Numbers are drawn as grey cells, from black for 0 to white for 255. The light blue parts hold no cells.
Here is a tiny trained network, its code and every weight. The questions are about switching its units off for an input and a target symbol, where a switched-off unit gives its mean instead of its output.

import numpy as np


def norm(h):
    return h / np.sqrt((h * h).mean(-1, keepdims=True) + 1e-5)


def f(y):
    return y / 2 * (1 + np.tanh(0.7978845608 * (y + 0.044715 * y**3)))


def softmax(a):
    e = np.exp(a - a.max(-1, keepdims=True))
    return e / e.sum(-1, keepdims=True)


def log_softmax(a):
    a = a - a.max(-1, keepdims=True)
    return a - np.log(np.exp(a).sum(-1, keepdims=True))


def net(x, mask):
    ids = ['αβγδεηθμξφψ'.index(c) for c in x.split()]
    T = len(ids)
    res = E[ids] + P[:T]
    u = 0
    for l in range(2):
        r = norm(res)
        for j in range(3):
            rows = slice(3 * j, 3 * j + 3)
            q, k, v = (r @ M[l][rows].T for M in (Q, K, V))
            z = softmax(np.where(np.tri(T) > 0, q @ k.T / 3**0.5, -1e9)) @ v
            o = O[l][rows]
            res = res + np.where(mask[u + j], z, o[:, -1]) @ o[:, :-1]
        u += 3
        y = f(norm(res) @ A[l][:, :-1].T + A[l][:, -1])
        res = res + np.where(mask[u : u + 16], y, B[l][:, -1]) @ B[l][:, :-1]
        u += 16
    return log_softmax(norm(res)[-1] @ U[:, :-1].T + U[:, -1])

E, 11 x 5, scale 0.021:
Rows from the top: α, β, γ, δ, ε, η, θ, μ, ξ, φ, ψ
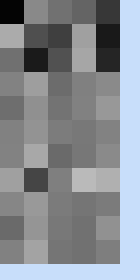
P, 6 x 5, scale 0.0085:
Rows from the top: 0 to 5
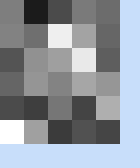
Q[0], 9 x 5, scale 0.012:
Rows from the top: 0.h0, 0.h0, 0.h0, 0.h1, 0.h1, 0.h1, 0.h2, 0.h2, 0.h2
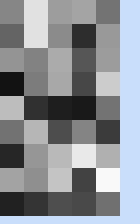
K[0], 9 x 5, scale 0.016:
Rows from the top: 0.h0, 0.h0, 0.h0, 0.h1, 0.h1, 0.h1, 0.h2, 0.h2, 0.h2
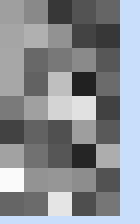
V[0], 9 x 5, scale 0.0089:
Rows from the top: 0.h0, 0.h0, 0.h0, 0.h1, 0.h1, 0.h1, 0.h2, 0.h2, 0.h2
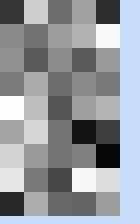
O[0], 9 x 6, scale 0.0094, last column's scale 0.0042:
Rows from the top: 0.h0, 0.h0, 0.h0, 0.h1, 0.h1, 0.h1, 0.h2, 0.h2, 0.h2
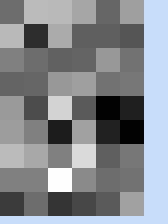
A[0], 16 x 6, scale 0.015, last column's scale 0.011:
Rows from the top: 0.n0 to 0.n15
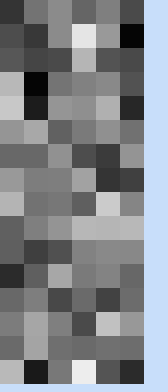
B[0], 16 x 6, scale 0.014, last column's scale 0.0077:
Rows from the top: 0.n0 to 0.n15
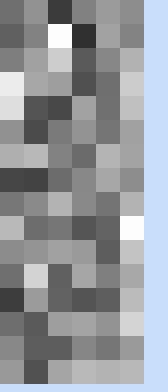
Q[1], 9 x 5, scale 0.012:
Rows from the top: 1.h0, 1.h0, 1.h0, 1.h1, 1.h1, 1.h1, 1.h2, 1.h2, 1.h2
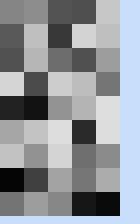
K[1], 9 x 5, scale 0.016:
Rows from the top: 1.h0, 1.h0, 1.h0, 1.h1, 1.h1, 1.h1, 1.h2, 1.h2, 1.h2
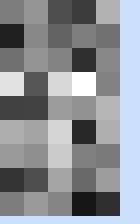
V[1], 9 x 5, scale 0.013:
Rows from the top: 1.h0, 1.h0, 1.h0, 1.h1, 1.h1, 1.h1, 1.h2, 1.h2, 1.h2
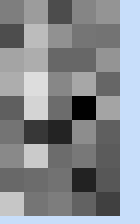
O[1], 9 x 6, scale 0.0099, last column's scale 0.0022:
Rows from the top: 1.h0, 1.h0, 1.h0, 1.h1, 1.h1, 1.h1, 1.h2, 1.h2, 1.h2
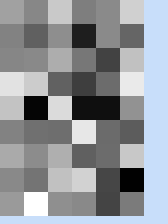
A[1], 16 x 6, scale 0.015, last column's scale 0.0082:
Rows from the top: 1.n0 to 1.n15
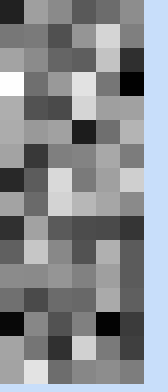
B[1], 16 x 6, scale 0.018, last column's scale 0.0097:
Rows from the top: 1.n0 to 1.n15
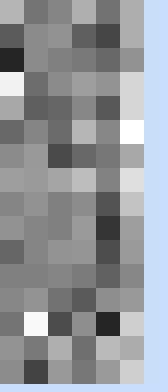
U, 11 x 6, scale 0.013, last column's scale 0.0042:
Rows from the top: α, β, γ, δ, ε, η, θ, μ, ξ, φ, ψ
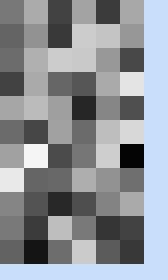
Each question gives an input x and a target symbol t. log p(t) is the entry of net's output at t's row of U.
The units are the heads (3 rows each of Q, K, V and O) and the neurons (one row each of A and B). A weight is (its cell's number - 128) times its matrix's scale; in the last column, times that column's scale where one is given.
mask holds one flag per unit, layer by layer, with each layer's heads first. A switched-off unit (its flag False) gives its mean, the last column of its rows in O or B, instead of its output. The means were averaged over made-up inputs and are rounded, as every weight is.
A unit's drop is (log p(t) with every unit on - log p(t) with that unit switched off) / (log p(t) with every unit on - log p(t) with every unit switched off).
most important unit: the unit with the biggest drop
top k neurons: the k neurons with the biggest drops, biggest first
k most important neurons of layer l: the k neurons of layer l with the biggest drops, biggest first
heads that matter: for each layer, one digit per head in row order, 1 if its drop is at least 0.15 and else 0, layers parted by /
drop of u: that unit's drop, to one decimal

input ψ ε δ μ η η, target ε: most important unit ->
0.h1
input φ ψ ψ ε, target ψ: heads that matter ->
001 / 011
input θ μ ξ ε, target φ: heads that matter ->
010 / 010
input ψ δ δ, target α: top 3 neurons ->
0.n12; 0.n15; 0.n4
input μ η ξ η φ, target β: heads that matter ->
001 / 010
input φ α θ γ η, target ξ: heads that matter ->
011 / 000
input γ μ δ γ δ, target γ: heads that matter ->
001 / 000
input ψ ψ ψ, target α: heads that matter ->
010 / 000
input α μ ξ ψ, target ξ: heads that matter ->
010 / 011
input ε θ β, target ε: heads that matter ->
001 / 010
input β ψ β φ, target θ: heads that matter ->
001 / 011
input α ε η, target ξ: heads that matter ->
010 / 001
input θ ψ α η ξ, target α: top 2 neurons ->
1.n13; 0.n3
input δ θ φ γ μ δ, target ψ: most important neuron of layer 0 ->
0.n13
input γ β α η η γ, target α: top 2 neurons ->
0.n12; 1.n13
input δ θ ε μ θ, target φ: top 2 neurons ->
0.n6; 0.n7
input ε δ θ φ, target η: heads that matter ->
001 / 011
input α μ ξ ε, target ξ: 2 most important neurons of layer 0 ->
0.n2; 0.n3
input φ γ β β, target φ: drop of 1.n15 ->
-0.1
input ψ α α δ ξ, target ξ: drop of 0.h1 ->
0.7
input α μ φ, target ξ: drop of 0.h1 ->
0.6
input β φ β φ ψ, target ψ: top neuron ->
0.n13
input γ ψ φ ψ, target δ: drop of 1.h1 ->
0.2
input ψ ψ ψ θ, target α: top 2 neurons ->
0.n12; 0.n4
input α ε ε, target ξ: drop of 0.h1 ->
0.5
